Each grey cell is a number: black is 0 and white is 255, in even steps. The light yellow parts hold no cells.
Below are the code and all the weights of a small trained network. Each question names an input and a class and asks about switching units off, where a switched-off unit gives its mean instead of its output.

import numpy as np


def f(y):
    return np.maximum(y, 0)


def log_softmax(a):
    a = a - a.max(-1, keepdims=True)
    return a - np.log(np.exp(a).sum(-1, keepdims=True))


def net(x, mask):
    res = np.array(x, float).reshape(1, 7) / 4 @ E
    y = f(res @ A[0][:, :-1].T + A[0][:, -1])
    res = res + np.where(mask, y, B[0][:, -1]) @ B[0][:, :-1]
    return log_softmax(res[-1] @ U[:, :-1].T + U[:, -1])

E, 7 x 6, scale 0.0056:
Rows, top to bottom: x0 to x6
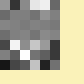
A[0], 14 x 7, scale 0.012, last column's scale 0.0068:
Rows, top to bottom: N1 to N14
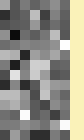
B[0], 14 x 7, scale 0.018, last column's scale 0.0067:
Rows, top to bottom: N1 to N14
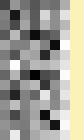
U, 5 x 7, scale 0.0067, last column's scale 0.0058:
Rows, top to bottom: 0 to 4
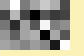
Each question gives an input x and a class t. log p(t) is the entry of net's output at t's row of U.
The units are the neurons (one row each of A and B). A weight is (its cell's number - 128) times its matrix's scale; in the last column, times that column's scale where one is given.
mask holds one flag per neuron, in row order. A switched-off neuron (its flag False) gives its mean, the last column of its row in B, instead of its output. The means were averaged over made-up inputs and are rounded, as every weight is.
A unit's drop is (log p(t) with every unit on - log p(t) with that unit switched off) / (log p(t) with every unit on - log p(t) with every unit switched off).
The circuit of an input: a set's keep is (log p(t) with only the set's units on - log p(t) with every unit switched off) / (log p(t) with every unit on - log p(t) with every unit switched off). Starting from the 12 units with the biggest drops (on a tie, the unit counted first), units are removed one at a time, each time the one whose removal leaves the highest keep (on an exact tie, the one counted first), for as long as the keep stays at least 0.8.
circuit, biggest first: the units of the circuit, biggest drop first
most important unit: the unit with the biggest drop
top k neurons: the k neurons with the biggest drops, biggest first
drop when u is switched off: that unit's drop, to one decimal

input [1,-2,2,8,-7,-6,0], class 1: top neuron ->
N4
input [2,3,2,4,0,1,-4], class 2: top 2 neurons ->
N10, N8
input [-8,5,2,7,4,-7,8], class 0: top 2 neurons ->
N14, N10
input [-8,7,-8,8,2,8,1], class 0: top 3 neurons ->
N14, N11, N6
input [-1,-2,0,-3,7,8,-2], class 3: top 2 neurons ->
N12, N4
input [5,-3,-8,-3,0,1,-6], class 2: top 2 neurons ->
N10, N14
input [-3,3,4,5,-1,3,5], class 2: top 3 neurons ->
N2, N3, N7
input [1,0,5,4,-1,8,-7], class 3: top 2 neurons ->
N12, N2
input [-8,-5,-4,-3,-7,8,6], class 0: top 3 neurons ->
N14, N11, N8
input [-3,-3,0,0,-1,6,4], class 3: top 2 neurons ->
N12, N10
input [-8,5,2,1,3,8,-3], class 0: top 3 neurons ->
N14, N11, N6
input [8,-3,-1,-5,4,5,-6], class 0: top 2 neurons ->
N7, N2
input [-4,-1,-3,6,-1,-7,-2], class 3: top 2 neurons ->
N6, N9
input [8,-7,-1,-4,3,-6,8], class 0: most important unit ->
N7
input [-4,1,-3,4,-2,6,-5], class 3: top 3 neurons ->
N12, N2, N7
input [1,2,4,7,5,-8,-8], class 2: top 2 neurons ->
N10, N12
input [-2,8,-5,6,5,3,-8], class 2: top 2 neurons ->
N10, N4
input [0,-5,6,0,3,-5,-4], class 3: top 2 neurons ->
N6, N2
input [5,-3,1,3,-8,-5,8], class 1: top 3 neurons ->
N4, N10, N1
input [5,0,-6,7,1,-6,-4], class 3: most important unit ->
N6
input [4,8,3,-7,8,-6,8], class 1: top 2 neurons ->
N8, N10
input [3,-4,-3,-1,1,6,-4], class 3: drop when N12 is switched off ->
1.1
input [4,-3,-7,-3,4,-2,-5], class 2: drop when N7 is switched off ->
-0.1
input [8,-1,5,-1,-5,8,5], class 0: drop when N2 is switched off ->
0.0
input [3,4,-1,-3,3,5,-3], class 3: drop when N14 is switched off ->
0.2
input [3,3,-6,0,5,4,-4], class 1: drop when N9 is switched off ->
0.2
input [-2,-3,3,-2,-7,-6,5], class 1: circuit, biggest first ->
N4
